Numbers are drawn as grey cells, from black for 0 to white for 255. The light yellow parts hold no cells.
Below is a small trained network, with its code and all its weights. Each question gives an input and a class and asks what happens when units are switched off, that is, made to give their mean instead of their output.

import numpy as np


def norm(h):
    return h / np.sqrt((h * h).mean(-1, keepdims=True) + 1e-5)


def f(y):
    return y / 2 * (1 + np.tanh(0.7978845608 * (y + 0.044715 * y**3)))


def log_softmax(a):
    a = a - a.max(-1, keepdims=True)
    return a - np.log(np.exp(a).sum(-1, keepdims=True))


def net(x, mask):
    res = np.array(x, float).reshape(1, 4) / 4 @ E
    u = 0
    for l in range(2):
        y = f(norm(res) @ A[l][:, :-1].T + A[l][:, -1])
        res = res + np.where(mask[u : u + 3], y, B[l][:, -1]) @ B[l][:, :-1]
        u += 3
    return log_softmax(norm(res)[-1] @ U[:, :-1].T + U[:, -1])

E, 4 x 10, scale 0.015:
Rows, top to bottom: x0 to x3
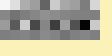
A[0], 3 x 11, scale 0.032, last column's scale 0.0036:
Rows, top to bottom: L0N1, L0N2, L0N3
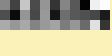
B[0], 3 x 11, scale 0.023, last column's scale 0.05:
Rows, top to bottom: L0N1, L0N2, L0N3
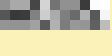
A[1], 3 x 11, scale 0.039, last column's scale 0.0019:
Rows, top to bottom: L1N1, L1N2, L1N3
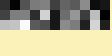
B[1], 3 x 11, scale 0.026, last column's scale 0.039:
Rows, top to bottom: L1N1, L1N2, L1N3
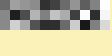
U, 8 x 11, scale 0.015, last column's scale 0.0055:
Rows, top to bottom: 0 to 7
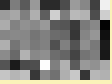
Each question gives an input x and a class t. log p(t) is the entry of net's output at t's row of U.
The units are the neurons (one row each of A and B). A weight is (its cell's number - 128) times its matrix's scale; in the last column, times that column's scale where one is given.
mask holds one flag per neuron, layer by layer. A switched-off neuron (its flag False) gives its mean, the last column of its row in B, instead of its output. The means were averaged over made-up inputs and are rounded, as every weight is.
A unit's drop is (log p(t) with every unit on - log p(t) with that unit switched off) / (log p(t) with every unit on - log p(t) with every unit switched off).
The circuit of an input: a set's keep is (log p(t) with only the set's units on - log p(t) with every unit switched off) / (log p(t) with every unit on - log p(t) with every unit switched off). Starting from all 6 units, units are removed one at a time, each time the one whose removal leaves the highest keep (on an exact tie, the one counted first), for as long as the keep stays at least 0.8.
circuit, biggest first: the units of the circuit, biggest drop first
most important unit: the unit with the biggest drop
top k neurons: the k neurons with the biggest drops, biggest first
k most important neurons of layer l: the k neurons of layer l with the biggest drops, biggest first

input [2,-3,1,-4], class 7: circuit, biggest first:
(L0N2)
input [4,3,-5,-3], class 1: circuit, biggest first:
(L0N2 L0N1 L1N1)
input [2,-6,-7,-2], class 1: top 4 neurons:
(L0N2 L1N1 L1N3 L0N1)
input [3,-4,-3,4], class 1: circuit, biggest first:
(L0N2 L0N1 L1N1)
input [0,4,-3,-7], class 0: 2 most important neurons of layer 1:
(L1N2 L1N3)
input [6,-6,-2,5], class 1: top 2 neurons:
(L0N1 L1N3)
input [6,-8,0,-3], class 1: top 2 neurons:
(L0N1 L0N3)
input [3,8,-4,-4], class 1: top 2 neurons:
(L0N2 L0N1)
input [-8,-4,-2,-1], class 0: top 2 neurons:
(L0N1 L1N1)
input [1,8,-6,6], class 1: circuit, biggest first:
(L0N2 L1N1 L0N1)
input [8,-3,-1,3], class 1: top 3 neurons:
(L0N1 L0N3 L1N3)
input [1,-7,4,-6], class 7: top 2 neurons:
(L0N1 L1N3)
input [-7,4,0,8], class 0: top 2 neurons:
(L0N1 L1N1)
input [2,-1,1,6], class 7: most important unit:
L0N2
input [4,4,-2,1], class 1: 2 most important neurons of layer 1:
(L1N3 L1N1)
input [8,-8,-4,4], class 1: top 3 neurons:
(L0N1 L1N3 L1N1)
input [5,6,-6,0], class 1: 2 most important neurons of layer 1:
(L1N3 L1N1)
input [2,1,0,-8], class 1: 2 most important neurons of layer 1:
(L1N3 L1N1)
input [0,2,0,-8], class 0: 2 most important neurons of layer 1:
(L1N3 L1N2)
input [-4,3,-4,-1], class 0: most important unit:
L0N1
